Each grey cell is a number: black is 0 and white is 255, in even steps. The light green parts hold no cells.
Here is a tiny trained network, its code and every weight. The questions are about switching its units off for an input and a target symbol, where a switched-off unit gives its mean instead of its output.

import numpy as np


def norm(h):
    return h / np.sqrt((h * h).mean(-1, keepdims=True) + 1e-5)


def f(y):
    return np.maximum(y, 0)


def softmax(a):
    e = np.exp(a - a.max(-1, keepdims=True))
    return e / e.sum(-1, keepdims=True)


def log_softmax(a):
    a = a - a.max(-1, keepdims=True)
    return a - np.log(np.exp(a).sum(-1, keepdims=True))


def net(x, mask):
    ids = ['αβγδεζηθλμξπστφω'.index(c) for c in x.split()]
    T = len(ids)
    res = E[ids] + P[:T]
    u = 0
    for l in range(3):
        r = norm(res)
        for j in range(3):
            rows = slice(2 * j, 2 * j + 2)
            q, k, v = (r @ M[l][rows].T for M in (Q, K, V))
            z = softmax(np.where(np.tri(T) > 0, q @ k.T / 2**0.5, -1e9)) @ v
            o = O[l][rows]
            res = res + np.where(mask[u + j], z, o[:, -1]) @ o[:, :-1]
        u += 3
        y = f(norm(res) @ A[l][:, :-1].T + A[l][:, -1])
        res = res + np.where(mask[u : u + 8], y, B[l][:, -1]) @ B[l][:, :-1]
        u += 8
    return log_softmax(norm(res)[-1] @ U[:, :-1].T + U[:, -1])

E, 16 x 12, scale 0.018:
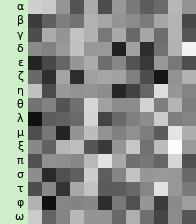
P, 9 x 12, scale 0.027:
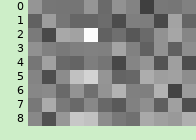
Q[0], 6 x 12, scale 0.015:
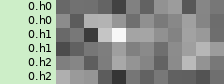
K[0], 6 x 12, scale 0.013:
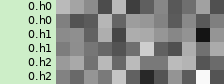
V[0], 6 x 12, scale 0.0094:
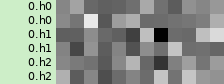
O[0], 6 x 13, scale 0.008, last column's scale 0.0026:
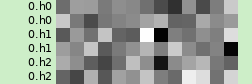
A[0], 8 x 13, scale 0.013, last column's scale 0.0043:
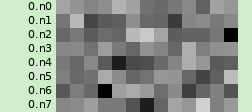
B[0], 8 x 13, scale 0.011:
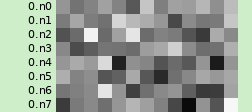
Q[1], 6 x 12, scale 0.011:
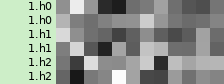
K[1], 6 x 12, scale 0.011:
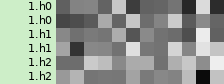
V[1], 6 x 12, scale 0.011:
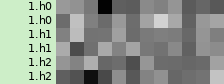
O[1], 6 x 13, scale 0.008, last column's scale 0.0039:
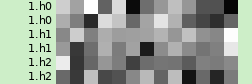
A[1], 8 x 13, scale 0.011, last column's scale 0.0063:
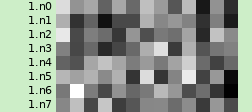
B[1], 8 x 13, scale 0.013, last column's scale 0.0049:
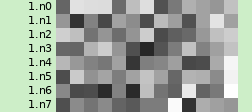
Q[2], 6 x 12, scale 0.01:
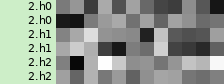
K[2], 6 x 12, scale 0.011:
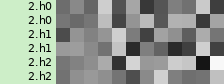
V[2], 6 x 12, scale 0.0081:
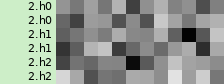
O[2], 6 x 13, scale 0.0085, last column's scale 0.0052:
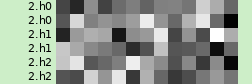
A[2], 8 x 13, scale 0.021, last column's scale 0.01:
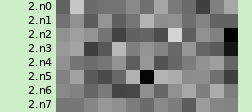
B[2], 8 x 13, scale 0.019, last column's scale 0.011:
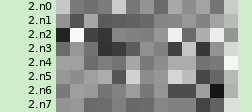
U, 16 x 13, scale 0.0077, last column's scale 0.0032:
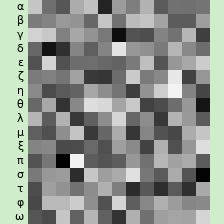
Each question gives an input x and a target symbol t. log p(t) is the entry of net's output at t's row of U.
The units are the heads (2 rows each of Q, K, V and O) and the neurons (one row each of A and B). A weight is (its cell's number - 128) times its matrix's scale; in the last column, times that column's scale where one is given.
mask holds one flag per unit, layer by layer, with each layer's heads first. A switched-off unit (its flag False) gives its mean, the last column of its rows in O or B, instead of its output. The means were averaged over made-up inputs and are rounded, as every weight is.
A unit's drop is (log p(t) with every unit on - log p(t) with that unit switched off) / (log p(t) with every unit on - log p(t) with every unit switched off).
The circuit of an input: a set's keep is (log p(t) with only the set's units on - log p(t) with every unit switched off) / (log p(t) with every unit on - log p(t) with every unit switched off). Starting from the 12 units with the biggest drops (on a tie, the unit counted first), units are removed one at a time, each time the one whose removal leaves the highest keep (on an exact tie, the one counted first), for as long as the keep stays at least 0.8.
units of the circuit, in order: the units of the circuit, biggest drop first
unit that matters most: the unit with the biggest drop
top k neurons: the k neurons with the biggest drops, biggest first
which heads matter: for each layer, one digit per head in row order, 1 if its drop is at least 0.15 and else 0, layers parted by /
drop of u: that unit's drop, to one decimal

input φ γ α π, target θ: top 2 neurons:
(0.n2; 0.n1)
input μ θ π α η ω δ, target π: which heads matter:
010 / 100 / 000
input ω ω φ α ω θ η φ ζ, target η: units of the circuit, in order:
(0.h2; 2.h1)
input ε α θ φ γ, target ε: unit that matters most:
0.h1
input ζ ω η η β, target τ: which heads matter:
001 / 000 / 000
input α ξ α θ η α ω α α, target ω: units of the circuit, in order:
(0.h1; 2.h2)
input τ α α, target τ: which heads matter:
100 / 001 / 000
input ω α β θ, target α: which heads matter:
000 / 000 / 001
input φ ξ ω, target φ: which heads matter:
010 / 000 / 000
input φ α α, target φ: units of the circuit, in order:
(0.h1; 1.n5)
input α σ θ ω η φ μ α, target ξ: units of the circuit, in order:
(1.n6; 2.n3)
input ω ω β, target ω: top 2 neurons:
(0.n5; 1.n2)
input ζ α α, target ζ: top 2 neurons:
(0.n2; 2.n6)
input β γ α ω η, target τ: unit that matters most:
0.n7
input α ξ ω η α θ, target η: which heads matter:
001 / 100 / 000
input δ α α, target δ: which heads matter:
000 / 101 / 000
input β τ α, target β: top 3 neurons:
(1.n3; 0.n7; 2.n5)
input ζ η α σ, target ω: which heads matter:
001 / 000 / 000
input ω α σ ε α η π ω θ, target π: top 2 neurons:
(0.n2; 0.n0)
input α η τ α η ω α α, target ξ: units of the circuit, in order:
(1.n6)
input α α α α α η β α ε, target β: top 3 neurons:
(1.n3; 2.n5; 1.n6)
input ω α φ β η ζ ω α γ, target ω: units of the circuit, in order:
(0.h1; 2.h2)
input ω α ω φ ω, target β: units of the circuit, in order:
(2.n5; 0.h1)
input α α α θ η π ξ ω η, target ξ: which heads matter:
000 / 000 / 011
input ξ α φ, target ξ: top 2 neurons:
(1.n3; 2.n3)
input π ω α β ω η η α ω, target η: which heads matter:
001 / 100 / 000
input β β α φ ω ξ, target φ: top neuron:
(0.n7)
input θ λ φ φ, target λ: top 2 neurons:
(1.n1; 2.n6)
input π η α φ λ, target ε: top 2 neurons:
(2.n2; 0.n7)
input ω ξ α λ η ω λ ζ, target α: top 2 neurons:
(0.n6; 2.n0)
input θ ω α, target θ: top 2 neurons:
(0.n7; 0.n6)
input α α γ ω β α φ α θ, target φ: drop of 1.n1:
0.1
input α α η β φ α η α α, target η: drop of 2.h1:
0.1
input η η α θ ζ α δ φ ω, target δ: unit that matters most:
1.h0
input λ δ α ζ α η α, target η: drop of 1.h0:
0.6
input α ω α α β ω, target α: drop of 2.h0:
0.0
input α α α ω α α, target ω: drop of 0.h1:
0.2
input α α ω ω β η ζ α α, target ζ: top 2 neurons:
(2.n6; 0.n2)
